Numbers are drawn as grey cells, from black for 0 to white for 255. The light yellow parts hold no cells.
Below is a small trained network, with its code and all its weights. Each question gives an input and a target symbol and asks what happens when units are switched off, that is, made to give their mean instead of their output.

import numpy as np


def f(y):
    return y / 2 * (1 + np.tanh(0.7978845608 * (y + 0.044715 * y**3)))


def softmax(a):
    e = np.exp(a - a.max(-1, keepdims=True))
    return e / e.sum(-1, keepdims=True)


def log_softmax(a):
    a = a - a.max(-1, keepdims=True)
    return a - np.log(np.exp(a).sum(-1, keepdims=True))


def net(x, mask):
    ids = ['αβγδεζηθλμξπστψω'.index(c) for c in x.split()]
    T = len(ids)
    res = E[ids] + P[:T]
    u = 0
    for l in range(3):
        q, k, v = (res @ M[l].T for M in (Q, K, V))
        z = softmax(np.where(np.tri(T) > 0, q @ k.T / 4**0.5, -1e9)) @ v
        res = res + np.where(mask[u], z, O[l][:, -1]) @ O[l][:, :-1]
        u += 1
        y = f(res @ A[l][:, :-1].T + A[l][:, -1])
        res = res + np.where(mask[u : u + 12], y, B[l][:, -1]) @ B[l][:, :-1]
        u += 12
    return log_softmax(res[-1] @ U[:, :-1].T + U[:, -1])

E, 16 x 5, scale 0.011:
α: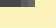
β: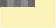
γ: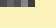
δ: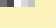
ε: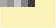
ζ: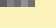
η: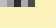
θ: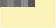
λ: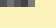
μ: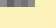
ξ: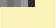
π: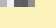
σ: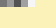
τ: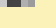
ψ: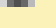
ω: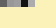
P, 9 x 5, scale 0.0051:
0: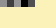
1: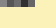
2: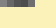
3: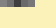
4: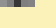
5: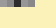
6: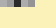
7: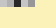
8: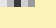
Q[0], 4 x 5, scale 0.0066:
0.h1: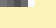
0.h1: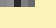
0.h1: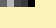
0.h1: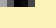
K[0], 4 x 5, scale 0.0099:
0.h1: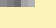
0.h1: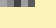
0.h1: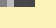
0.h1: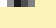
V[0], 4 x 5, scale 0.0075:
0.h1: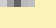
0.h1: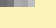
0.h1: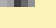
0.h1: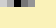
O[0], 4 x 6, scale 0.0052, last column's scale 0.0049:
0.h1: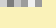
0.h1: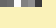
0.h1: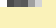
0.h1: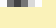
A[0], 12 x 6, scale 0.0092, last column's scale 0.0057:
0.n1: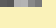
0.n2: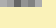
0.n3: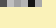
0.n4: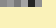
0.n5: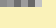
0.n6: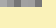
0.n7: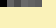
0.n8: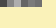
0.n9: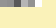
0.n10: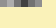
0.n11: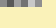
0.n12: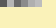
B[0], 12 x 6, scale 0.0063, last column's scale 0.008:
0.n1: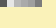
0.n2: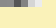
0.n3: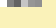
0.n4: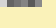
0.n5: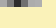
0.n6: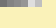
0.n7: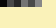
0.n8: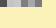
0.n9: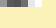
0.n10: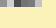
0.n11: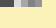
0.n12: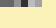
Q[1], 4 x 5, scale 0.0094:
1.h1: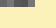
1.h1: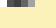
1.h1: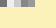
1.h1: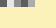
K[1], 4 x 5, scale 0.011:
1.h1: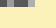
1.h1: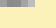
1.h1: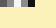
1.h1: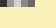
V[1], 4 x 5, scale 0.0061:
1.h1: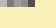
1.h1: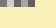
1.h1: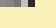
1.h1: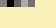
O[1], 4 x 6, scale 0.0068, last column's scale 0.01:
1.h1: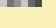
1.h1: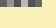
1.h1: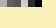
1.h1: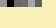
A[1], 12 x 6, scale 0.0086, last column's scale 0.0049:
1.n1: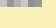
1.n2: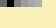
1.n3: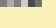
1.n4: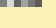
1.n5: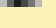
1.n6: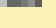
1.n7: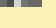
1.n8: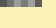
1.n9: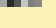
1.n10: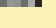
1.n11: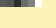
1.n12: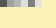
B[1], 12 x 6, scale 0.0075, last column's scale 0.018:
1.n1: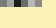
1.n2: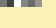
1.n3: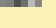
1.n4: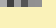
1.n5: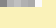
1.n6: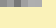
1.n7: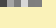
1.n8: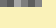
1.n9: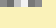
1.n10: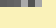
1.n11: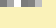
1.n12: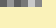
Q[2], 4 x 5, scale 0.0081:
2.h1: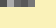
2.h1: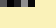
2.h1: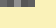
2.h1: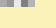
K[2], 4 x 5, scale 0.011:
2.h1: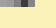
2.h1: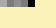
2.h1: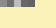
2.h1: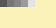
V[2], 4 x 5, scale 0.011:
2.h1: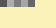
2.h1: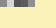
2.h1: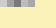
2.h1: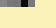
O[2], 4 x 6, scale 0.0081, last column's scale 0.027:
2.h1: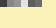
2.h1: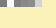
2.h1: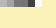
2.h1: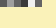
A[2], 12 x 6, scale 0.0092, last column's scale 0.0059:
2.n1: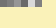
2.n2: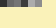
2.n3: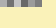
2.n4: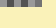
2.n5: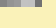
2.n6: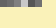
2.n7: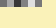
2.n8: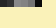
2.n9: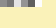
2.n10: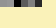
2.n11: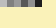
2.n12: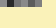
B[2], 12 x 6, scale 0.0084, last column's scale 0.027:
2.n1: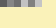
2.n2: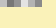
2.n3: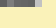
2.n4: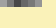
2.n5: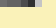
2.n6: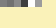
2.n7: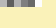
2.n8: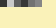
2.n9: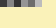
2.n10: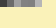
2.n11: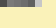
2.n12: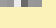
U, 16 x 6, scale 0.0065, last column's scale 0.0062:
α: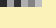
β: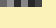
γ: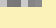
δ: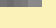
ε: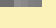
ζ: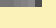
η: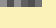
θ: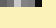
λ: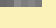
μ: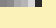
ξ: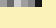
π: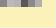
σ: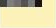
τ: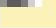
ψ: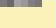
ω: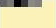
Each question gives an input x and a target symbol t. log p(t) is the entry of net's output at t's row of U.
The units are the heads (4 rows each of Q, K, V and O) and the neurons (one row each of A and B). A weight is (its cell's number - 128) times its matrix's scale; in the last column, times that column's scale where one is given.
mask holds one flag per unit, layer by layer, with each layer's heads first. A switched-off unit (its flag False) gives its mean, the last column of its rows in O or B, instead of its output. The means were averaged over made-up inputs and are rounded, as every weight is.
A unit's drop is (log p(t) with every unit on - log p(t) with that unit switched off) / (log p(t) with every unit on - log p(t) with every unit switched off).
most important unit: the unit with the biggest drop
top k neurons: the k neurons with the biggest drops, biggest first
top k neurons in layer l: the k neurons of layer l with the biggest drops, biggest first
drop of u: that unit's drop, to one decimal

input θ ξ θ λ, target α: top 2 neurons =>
(1.n11 2.n7)
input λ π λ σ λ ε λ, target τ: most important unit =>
2.h1
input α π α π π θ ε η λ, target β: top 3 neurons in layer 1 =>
(1.n5 1.n9 1.n6)
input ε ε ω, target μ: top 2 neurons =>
(2.n2 1.n5)
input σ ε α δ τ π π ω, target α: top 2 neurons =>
(1.n12 0.n1)
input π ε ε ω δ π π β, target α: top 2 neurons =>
(1.n12 0.n1)
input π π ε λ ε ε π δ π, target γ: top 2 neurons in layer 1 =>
(1.n12 1.n1)
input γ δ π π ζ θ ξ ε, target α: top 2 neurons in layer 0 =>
(0.n1 0.n8)
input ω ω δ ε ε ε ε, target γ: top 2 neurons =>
(0.n3 2.n11)
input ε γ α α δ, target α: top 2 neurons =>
(0.n1 1.n7)
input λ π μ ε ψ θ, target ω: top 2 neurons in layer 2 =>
(2.n7 2.n4)
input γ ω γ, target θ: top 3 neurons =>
(2.n12 0.n7 1.n9)
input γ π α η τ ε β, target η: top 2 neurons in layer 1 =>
(1.n2 1.n9)
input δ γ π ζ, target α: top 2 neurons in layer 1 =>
(1.n12 1.n7)
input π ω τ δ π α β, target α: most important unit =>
0.h1
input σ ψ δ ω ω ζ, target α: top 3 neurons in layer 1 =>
(1.n12 1.n1 1.n7)
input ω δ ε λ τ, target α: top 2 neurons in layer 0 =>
(0.n1 0.n8)
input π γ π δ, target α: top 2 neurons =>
(1.n12 1.n7)
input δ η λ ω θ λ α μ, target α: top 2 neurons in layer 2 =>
(2.n9 2.n7)
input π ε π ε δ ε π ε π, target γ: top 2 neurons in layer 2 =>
(2.n11 2.n3)
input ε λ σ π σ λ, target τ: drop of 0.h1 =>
0.1
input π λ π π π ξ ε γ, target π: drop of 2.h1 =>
0.4
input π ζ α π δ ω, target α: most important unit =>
1.n12
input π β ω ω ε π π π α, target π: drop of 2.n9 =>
0.2
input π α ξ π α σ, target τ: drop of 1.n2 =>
0.1
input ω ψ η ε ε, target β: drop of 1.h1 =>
0.1
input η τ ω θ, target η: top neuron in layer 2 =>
(2.n12)
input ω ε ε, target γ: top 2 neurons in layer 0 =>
(0.n3 0.n4)
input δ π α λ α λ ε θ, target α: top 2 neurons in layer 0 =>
(0.n1 0.n8)
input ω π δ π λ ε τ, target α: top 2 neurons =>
(1.n12 0.n1)
